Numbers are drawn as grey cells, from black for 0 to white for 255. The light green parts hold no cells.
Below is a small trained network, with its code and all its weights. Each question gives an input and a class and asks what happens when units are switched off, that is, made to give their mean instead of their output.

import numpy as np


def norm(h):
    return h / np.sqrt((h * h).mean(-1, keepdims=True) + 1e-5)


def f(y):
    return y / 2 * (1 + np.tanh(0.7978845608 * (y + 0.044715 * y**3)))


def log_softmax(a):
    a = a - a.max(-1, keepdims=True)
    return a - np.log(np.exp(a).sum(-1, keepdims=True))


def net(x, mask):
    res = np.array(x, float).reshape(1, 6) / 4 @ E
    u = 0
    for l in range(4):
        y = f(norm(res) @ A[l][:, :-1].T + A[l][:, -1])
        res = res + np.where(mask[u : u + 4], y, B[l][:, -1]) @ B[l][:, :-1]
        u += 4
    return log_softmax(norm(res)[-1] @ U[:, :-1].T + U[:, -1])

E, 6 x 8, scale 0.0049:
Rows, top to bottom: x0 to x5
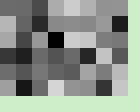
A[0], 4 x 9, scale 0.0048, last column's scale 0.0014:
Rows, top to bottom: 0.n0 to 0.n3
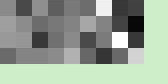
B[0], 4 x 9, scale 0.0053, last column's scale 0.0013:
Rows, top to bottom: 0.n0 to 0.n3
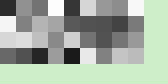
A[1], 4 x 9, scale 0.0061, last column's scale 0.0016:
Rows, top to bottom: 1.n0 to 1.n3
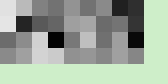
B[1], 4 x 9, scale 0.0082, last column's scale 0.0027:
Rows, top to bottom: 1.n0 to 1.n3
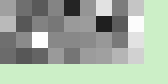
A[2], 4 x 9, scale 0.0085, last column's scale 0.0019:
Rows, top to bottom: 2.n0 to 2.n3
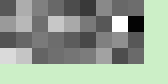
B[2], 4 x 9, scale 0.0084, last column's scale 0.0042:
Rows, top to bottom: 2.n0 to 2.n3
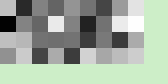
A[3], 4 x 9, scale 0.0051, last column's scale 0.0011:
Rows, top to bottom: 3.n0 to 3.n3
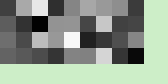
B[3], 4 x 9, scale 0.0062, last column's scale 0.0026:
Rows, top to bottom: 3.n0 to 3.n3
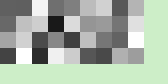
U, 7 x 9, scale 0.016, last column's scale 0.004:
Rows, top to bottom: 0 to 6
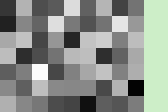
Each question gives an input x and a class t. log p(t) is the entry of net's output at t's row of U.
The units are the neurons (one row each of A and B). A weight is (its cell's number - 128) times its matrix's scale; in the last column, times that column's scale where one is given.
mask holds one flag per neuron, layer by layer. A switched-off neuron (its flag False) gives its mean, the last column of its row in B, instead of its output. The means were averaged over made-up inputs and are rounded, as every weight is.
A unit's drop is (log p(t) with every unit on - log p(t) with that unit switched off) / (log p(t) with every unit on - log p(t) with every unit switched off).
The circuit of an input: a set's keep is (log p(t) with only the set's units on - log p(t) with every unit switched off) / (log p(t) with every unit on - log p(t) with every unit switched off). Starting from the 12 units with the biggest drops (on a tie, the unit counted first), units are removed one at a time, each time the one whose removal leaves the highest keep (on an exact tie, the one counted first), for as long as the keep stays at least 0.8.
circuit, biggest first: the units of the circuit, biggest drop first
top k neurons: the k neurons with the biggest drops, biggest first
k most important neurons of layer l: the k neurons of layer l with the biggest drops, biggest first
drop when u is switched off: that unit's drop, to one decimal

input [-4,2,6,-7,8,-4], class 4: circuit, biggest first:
(1.n2)
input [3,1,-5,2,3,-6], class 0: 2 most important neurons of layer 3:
(3.n1; 3.n3)
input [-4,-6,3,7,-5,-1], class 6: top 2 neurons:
(2.n2; 2.n0)
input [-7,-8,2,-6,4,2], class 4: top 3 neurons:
(1.n2; 3.n0; 0.n0)
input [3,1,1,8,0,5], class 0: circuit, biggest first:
(3.n1; 2.n0)
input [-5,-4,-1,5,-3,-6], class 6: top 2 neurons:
(2.n0; 2.n2)
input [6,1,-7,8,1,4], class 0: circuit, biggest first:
(3.n1; 2.n1)
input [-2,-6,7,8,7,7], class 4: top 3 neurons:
(1.n2; 2.n0; 3.n0)
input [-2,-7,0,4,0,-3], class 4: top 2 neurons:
(1.n2; 3.n0)
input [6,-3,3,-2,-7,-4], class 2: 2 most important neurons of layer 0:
(0.n1; 0.n0)
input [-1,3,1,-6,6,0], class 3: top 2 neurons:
(1.n1; 3.n2)
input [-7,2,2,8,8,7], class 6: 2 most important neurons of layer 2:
(2.n2; 2.n0)
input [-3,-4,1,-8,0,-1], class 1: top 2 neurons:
(2.n1; 1.n3)
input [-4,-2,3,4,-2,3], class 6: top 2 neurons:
(2.n2; 0.n0)
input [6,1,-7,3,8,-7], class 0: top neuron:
(3.n1)
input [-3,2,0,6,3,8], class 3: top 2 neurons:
(1.n1; 2.n1)
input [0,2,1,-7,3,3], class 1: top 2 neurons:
(2.n1; 2.n0)
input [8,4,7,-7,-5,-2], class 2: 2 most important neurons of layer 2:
(2.n3; 2.n0)
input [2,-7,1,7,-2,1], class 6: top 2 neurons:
(2.n2; 1.n3)
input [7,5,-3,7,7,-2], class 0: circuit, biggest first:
(3.n1)
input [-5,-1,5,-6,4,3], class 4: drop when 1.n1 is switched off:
-0.1
